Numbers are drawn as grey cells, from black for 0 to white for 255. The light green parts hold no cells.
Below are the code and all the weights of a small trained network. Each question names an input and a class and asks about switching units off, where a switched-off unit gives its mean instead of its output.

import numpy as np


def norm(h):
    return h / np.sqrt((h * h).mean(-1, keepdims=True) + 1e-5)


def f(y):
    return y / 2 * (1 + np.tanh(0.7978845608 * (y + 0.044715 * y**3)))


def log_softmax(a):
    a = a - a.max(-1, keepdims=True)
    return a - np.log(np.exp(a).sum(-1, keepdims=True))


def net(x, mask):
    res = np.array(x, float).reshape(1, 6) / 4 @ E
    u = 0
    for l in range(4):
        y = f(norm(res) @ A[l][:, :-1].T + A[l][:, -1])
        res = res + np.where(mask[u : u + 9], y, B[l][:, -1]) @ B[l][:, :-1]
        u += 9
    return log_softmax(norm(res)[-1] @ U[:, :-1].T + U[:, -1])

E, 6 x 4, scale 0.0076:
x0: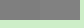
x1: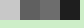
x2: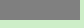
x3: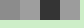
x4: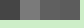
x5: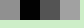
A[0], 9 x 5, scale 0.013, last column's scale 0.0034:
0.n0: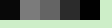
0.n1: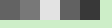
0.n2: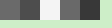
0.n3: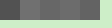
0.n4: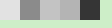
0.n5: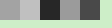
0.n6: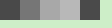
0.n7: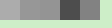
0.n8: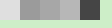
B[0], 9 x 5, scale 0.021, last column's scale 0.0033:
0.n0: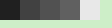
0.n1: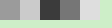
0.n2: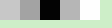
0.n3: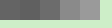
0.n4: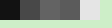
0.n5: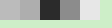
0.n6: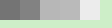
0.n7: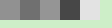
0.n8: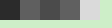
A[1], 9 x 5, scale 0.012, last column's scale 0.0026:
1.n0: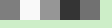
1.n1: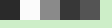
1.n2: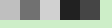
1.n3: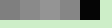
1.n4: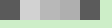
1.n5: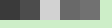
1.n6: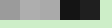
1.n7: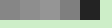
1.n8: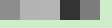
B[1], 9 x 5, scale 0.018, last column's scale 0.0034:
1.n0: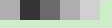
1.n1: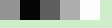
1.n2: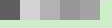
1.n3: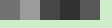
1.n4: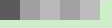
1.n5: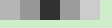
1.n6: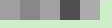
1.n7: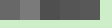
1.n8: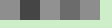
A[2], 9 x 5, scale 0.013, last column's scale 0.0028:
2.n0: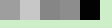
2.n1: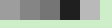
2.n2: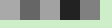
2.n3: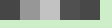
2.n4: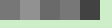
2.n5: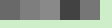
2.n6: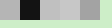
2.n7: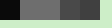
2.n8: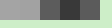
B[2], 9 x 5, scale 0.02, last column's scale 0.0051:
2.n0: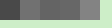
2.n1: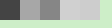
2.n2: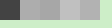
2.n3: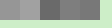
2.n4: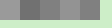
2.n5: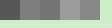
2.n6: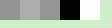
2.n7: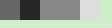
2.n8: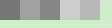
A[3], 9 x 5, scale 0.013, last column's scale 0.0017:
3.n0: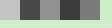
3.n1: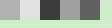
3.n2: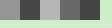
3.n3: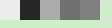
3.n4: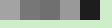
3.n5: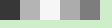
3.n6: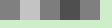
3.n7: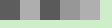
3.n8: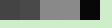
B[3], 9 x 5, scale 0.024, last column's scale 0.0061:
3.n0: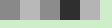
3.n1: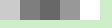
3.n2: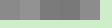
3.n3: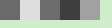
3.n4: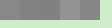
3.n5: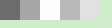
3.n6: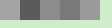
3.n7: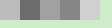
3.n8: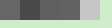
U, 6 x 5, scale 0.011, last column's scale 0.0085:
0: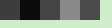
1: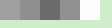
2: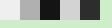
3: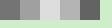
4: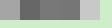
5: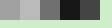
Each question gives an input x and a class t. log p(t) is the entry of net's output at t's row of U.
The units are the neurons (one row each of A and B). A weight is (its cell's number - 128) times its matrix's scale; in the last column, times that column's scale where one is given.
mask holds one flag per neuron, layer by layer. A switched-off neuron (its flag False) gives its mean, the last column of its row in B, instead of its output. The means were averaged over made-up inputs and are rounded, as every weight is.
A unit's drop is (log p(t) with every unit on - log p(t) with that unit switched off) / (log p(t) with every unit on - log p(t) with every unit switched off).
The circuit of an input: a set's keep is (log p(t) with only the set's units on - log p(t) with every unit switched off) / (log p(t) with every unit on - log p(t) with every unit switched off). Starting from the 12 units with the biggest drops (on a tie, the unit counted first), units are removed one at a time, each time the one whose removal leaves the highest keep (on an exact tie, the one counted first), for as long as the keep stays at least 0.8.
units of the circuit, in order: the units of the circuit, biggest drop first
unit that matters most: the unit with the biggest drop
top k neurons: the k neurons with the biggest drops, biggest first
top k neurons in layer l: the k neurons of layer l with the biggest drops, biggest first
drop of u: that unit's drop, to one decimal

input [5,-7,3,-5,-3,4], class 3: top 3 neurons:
[0.n6; 0.n5; 3.n5]
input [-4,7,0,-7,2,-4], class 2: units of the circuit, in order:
[0.n2]
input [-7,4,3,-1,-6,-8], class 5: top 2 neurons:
[1.n1; 1.n0]
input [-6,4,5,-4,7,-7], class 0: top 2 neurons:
[0.n0; 0.n6]
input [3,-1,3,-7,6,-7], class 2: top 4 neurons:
[0.n1; 0.n2; 0.n4; 0.n8]
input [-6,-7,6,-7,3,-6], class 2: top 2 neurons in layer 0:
[0.n2; 0.n1]
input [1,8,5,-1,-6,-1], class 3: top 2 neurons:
[0.n7; 0.n0]
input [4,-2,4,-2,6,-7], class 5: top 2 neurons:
[1.n1; 0.n4]
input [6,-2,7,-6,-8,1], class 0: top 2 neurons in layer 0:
[0.n4; 0.n8]
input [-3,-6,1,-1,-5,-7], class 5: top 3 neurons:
[2.n6; 1.n1; 0.n0]
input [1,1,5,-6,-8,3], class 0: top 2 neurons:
[0.n4; 0.n8]
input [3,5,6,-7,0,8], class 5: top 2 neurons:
[0.n5; 0.n1]
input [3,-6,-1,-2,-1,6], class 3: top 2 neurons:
[0.n6; 1.n4]
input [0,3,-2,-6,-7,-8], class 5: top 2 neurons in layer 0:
[0.n0; 0.n5]
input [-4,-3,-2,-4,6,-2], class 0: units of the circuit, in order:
[0.n0]
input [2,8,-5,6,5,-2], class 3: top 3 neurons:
[0.n2; 0.n1; 0.n7]
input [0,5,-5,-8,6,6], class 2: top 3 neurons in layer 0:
[0.n2; 0.n4; 0.n8]
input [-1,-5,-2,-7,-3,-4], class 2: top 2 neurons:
[0.n2; 0.n1]
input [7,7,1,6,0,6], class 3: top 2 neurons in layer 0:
[0.n2; 0.n6]
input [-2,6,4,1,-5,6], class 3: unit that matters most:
0.n0
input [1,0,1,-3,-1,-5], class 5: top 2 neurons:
[1.n0; 1.n1]
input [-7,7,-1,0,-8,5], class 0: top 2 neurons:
[0.n4; 0.n8]
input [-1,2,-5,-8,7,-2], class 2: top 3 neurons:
[0.n2; 0.n1; 0.n4]
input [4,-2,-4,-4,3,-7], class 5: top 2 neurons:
[2.n6; 3.n3]
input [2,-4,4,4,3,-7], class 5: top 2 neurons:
[0.n2; 2.n6]
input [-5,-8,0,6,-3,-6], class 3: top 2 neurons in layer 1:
[1.n4; 1.n5]
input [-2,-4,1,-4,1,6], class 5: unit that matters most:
2.n6
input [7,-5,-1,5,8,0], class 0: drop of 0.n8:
0.0
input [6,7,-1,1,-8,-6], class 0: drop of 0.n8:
0.7
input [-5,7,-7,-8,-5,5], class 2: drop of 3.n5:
0.1
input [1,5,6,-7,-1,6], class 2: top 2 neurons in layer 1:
[1.n1; 1.n0]
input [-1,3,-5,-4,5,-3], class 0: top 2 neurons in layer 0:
[0.n0; 0.n5]
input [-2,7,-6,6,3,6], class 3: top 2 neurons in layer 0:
[0.n2; 0.n6]
